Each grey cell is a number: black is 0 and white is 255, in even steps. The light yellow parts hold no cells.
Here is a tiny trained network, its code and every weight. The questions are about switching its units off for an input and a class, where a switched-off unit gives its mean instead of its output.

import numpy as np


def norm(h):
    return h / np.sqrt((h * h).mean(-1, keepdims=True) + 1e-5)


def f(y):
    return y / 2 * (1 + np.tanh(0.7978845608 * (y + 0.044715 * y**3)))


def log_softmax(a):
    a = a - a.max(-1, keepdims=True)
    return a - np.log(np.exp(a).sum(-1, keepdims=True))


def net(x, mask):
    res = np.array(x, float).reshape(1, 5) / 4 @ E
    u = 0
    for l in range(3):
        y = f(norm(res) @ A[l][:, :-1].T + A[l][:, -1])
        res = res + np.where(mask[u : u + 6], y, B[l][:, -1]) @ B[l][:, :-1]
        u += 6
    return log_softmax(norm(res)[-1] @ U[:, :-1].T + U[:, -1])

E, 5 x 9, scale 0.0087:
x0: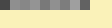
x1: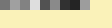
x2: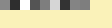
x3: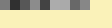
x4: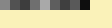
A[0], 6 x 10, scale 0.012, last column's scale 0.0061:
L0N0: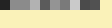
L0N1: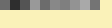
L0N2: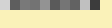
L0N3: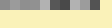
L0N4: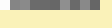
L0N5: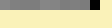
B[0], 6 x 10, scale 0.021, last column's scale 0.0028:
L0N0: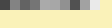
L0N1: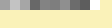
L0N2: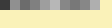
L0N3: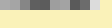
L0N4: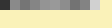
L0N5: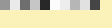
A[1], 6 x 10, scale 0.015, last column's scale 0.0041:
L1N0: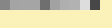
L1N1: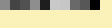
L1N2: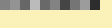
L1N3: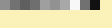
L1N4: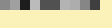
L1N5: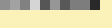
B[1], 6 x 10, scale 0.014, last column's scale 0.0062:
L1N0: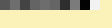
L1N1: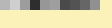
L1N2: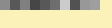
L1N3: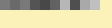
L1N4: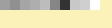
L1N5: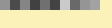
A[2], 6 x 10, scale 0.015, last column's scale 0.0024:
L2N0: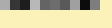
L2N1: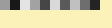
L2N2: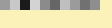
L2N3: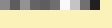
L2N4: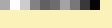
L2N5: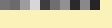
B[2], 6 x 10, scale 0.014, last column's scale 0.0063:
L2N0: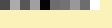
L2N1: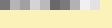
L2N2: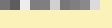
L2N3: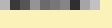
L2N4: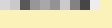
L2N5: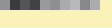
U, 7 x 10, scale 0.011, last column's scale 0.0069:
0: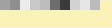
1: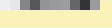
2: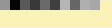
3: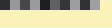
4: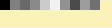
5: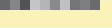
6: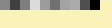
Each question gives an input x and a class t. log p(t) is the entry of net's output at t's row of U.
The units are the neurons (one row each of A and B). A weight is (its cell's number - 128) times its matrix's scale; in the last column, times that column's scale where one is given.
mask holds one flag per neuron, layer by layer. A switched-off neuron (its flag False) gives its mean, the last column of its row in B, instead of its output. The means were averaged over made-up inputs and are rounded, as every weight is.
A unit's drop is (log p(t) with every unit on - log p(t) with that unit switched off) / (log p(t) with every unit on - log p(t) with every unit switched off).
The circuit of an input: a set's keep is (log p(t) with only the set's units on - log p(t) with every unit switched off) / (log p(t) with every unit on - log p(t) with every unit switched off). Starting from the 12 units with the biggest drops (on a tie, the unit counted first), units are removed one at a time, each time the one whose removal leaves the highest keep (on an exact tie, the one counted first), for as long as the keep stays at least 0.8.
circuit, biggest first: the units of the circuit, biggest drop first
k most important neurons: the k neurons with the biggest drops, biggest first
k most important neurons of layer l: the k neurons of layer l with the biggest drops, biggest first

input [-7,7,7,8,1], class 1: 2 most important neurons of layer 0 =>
L0N1, L0N0
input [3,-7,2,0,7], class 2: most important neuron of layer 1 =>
L1N3
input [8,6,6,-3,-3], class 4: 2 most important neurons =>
L0N0, L1N4
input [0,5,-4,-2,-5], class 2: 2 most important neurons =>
L1N5, L1N2
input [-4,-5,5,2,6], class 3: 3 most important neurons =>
L2N0, L1N4, L2N2
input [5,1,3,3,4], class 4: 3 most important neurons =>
L0N0, L1N0, L2N0
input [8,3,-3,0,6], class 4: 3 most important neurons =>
L0N0, L1N0, L2N2
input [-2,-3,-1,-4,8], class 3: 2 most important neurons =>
L2N0, L0N1
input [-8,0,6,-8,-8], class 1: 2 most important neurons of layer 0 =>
L0N3, L0N0
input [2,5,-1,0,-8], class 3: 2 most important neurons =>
L1N0, L2N0
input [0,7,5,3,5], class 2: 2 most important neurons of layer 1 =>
L1N4, L1N0
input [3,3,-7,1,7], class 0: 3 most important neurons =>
L1N4, L1N0, L2N2
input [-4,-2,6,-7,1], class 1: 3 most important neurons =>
L0N3, L1N4, L2N4
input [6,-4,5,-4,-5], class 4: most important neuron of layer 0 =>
L0N0
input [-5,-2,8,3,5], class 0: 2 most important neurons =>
L2N1, L1N0
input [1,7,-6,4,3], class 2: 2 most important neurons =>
L1N2, L1N5
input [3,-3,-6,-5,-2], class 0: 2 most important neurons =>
L1N4, L0N1
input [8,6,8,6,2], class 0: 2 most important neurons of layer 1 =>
L1N0, L1N3
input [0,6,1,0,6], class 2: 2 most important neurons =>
L1N2, L1N0
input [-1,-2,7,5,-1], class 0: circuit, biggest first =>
L2N1
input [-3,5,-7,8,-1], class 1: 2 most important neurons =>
L1N1, L0N1
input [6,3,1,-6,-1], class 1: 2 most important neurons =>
L0N3, L2N4
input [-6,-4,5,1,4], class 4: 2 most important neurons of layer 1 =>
L1N0, L1N4
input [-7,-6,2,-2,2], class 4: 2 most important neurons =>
L0N4, L0N2
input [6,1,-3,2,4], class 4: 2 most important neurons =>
L0N0, L1N0
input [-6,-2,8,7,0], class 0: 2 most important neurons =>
L2N1, L0N3
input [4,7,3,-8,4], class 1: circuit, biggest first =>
L0N3
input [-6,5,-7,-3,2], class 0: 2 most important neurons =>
L1N4, L0N0
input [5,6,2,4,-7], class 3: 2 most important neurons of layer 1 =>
L1N0, L1N3
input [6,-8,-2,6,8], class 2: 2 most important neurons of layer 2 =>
L2N3, L2N4
